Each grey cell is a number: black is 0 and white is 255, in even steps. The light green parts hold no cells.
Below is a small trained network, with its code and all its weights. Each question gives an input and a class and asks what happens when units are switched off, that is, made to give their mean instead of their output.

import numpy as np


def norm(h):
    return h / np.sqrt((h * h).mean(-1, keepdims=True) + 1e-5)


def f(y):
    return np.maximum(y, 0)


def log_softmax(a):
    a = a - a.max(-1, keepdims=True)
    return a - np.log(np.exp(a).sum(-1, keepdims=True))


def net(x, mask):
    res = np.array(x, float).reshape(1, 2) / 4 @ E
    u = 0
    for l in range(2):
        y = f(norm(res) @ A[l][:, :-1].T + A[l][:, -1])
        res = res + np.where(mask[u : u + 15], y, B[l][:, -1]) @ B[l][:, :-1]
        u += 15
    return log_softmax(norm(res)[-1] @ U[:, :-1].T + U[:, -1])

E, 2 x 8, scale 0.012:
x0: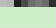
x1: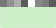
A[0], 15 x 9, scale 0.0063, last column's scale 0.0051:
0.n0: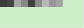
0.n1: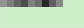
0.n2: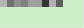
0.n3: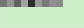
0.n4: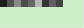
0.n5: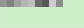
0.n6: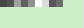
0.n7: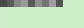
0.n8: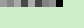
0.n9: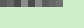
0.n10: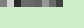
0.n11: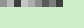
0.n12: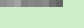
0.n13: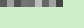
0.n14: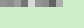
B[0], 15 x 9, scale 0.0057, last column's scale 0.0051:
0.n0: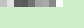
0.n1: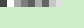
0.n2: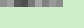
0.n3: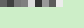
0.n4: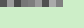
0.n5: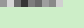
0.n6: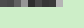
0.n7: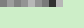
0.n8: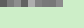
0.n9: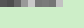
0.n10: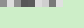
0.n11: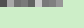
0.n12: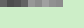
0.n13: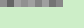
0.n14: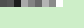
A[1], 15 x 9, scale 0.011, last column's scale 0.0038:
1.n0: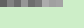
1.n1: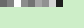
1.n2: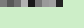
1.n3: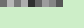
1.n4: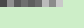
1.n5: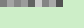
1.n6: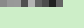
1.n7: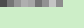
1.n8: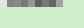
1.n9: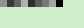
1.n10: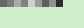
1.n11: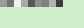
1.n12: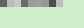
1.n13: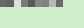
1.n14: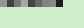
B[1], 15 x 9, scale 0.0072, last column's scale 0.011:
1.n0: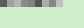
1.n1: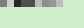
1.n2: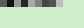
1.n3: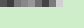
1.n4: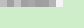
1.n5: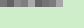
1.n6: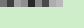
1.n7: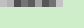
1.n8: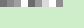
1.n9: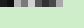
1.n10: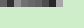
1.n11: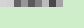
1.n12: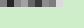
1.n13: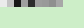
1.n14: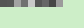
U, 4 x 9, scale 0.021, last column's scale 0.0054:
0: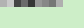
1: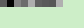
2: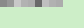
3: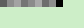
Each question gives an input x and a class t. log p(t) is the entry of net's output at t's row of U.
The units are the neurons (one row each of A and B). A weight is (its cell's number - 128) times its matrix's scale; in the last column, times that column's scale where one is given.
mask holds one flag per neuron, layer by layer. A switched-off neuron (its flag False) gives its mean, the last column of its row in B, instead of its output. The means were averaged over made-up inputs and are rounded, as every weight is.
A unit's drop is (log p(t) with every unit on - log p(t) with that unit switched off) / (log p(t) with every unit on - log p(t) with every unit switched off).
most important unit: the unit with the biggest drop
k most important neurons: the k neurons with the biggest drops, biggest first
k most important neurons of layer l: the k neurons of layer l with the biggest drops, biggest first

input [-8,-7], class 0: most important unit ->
1.n13
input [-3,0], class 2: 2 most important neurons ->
[0.n0; 0.n5]
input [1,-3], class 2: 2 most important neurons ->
[0.n3; 0.n6]
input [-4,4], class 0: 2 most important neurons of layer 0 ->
[0.n3; 0.n7]
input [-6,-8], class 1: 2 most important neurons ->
[1.n9; 1.n2]
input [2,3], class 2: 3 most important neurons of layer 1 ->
[1.n2; 1.n3; 1.n9]
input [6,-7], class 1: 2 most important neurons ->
[0.n0; 0.n5]
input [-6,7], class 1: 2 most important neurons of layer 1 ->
[1.n10; 1.n12]
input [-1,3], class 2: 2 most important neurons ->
[0.n14; 1.n2]
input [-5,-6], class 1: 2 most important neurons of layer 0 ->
[0.n1; 0.n10]
